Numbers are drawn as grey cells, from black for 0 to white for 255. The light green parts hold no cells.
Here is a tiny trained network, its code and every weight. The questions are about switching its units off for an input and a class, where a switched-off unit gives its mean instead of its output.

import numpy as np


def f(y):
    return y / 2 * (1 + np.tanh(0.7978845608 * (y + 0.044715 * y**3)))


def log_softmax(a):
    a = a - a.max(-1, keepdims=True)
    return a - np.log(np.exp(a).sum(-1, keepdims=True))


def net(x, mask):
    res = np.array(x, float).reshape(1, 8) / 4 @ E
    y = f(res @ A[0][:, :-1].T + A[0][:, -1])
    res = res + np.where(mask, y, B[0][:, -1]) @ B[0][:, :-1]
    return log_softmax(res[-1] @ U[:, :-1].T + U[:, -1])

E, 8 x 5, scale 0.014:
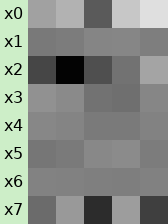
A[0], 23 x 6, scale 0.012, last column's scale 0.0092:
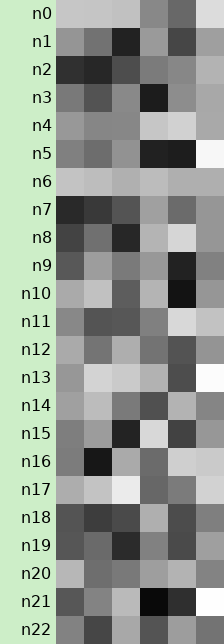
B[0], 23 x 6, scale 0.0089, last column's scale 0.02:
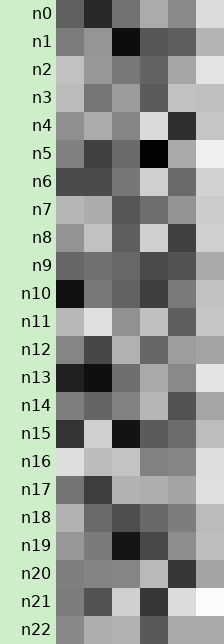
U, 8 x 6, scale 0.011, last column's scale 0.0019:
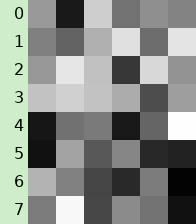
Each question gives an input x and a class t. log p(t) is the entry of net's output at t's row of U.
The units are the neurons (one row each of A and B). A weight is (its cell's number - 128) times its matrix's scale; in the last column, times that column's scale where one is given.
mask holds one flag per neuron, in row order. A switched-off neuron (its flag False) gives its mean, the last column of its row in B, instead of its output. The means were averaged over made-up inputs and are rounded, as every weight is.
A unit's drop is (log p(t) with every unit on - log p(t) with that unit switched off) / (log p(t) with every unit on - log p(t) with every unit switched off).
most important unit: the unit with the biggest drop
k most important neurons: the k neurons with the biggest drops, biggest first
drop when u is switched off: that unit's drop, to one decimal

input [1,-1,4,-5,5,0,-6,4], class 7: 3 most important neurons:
n5, n21, n8
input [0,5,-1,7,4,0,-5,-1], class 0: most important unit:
n8
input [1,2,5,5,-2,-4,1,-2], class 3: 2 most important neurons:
n21, n5
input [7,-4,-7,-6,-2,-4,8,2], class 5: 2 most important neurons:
n10, n15
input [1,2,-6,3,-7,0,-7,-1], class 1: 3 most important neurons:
n5, n21, n6
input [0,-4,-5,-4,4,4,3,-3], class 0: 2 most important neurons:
n8, n11
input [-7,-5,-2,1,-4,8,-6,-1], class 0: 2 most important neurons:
n15, n21
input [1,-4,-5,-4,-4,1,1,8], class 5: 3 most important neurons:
n21, n5, n15
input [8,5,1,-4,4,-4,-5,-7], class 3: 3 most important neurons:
n11, n16, n13
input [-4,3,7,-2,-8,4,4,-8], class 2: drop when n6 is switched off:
0.0
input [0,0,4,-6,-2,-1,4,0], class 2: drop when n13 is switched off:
0.1
